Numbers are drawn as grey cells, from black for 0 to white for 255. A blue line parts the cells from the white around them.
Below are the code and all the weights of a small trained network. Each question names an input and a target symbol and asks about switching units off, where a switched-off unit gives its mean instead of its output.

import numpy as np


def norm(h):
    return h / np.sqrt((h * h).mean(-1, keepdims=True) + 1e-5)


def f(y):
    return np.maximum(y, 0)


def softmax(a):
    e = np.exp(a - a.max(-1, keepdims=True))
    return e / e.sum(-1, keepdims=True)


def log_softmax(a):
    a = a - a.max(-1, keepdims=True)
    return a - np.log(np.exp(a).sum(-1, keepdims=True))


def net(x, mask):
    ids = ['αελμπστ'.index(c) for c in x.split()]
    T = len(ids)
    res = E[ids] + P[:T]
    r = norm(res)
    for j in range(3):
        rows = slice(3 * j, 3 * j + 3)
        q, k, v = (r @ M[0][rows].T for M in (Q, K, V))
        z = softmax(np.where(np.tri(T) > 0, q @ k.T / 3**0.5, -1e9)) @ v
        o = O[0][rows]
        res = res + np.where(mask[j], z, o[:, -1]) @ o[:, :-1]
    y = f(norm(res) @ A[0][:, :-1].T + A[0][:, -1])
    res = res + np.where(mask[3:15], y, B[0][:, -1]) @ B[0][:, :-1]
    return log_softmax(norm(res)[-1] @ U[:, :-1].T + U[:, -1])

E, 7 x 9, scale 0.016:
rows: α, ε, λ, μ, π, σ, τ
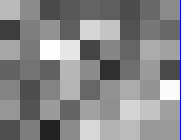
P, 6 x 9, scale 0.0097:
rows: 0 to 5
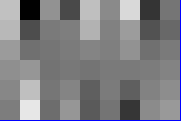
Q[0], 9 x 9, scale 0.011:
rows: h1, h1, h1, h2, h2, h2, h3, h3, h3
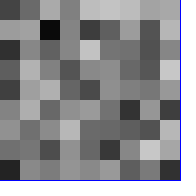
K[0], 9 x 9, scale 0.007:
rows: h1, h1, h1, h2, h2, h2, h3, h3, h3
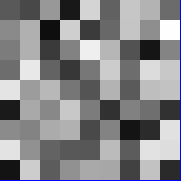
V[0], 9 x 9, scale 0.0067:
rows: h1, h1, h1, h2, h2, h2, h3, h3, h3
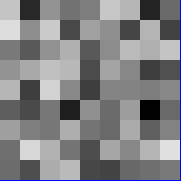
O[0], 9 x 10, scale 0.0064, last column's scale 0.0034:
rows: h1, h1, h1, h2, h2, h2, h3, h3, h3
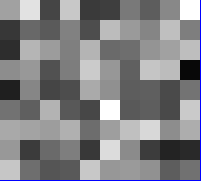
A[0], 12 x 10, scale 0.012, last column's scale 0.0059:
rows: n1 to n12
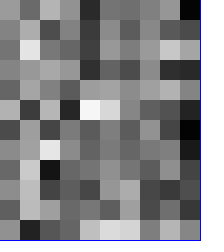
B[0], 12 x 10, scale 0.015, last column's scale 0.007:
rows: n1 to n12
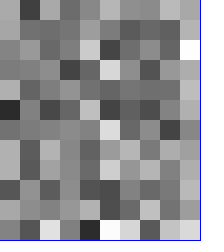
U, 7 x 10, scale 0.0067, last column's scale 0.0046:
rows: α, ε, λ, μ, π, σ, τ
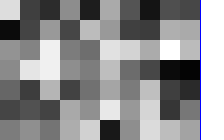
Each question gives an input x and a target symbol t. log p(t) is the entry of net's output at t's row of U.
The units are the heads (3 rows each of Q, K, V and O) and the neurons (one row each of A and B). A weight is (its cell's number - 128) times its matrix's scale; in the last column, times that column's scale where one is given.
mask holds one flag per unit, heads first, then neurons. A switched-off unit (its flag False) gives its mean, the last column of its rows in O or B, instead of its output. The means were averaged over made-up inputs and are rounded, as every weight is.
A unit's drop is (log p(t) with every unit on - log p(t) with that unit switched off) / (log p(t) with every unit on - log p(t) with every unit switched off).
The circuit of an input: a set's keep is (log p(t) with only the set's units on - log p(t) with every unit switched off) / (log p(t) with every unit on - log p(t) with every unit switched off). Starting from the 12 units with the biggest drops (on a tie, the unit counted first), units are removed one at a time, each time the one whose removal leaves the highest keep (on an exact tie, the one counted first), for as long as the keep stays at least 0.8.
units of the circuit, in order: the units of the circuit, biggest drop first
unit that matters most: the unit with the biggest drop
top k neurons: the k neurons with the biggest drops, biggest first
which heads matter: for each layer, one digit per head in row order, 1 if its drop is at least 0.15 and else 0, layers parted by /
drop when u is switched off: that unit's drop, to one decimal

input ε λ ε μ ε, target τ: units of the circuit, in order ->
[n3, h2]
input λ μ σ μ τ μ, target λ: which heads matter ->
111
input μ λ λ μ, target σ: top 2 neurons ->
[n7, n12]
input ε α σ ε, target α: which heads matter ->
110
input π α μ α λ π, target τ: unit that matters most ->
h2
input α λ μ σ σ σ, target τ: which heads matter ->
000
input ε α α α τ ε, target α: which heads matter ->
101
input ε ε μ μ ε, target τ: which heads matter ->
011
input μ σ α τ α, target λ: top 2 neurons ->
[n1, n4]
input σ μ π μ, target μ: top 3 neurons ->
[n4, n12, n3]
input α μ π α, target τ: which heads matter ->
100
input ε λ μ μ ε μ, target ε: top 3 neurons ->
[n12, n4, n9]
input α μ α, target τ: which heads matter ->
001
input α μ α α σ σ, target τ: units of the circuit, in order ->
[n3]
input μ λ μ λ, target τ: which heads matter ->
010
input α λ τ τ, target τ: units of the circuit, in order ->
[h3, h2, n12, h1]
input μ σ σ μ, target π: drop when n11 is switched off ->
-0.1
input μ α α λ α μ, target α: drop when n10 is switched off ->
-0.1
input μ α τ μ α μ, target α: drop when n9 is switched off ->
0.2
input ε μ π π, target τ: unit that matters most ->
h1
